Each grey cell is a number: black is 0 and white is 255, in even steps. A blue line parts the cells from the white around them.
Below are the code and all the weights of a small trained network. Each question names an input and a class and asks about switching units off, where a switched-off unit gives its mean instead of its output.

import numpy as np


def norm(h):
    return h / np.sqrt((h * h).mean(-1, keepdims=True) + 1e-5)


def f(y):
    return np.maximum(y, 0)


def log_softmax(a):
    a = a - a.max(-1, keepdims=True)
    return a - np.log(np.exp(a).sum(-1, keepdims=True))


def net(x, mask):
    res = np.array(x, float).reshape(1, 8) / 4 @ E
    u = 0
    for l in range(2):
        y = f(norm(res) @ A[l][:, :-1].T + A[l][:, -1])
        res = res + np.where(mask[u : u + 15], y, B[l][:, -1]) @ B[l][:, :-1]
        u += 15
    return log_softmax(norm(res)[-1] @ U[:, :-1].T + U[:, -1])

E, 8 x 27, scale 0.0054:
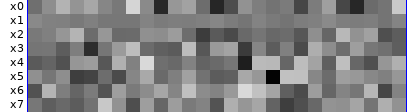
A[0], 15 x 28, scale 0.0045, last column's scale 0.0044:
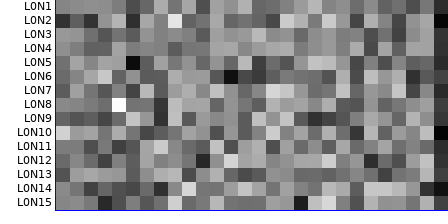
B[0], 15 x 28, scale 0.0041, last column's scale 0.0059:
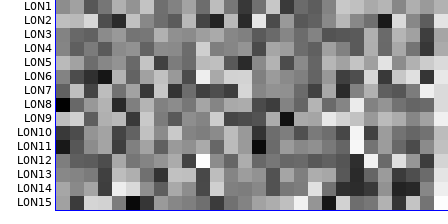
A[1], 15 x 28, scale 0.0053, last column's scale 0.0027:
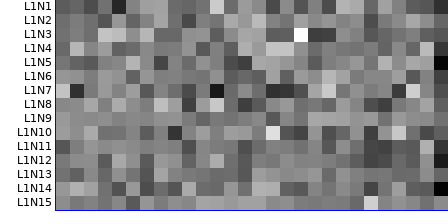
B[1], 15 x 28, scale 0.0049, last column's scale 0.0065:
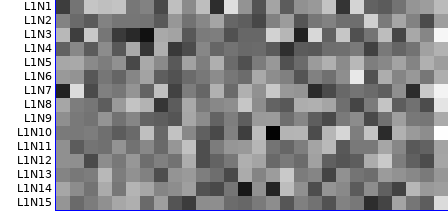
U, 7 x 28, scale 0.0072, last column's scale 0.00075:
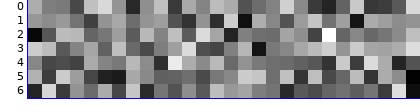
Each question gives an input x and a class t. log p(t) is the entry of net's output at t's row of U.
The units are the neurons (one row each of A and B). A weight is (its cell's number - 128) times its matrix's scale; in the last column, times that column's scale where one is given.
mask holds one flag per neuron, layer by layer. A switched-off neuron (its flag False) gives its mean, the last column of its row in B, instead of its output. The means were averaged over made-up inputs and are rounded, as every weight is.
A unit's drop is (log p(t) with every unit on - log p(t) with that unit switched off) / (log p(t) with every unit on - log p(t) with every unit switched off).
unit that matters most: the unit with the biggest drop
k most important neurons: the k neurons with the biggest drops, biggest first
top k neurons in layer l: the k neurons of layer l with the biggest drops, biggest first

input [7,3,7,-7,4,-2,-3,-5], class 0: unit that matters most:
L0N13
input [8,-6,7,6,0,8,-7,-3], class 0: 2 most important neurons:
[L1N8; L0N13]
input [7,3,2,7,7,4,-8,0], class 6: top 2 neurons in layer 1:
[L1N7; L1N10]
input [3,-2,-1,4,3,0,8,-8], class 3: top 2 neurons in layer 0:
[L0N5; L0N1]
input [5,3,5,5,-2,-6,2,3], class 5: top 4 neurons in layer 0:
[L0N14; L0N8; L0N12; L0N10]
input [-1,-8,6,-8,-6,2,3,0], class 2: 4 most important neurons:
[L0N10; L0N8; L0N2; L0N12]
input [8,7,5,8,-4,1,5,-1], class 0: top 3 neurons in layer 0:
[L0N13; L0N8; L0N10]
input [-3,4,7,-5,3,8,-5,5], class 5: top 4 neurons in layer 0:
[L0N15; L0N12; L0N4; L0N3]
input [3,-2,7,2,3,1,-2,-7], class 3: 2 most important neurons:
[L0N5; L0N1]
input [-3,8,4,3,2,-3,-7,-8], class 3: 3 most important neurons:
[L0N5; L0N1; L0N7]
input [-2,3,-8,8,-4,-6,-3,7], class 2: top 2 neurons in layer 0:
[L0N11; L0N6]
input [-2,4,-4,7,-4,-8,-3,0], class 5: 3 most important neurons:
[L1N3; L0N8; L0N10]
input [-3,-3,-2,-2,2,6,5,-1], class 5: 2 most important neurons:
[L0N15; L1N7]
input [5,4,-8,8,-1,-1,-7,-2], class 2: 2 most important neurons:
[L1N1; L0N11]
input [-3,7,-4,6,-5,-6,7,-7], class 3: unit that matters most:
L0N1
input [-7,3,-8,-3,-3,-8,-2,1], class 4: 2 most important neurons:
[L0N12; L0N15]
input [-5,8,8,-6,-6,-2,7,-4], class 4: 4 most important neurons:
[L0N6; L0N2; L1N7; L1N10]
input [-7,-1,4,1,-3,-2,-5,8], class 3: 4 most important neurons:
[L0N9; L0N13; L1N5; L1N8]
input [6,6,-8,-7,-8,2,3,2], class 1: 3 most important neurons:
[L1N10; L0N6; L0N14]
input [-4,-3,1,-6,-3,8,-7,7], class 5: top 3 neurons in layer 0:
[L0N15; L0N5; L0N7]
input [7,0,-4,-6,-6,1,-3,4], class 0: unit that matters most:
L1N8
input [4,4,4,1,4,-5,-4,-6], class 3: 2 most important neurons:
[L0N5; L0N15]
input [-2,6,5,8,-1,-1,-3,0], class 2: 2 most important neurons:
[L1N1; L0N11]
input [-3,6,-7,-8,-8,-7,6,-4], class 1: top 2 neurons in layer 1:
[L1N10; L1N14]
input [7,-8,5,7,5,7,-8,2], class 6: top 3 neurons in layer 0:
[L0N14; L0N8; L0N10]
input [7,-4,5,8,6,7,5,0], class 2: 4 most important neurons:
[L0N11; L1N1; L0N14; L1N3]
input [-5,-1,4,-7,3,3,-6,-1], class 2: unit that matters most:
L0N8
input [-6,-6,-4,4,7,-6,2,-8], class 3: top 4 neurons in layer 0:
[L0N5; L0N1; L0N15; L0N13]
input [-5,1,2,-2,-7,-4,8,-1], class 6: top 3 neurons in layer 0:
[L0N7; L0N2; L0N14]
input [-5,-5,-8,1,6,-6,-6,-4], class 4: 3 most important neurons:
[L0N12; L1N10; L0N15]
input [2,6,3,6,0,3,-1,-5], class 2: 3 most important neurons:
[L0N11; L1N1; L0N9]
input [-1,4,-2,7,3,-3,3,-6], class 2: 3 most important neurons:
[L0N11; L1N1; L0N9]
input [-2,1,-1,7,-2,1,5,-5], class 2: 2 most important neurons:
[L0N11; L1N1]
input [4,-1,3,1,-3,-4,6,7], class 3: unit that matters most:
L0N9
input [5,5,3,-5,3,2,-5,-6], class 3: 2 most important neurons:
[L0N5; L0N14]
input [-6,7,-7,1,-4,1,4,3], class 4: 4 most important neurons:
[L0N12; L0N4; L0N13; L0N3]
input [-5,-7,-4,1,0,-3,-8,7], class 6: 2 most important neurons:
[L1N7; L0N5]
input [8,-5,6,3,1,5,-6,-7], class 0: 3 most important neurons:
[L1N8; L0N13; L0N9]
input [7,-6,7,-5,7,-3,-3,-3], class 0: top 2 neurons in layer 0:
[L0N13; L0N12]
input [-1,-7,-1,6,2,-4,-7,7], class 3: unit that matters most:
L0N9
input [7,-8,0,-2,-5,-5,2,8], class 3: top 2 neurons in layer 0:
[L0N9; L0N14]
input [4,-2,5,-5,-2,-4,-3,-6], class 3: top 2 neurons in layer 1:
[L1N1; L1N6]
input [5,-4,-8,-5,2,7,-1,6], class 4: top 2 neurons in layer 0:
[L0N12; L0N4]
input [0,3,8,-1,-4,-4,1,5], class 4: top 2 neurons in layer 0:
[L0N6; L0N5]
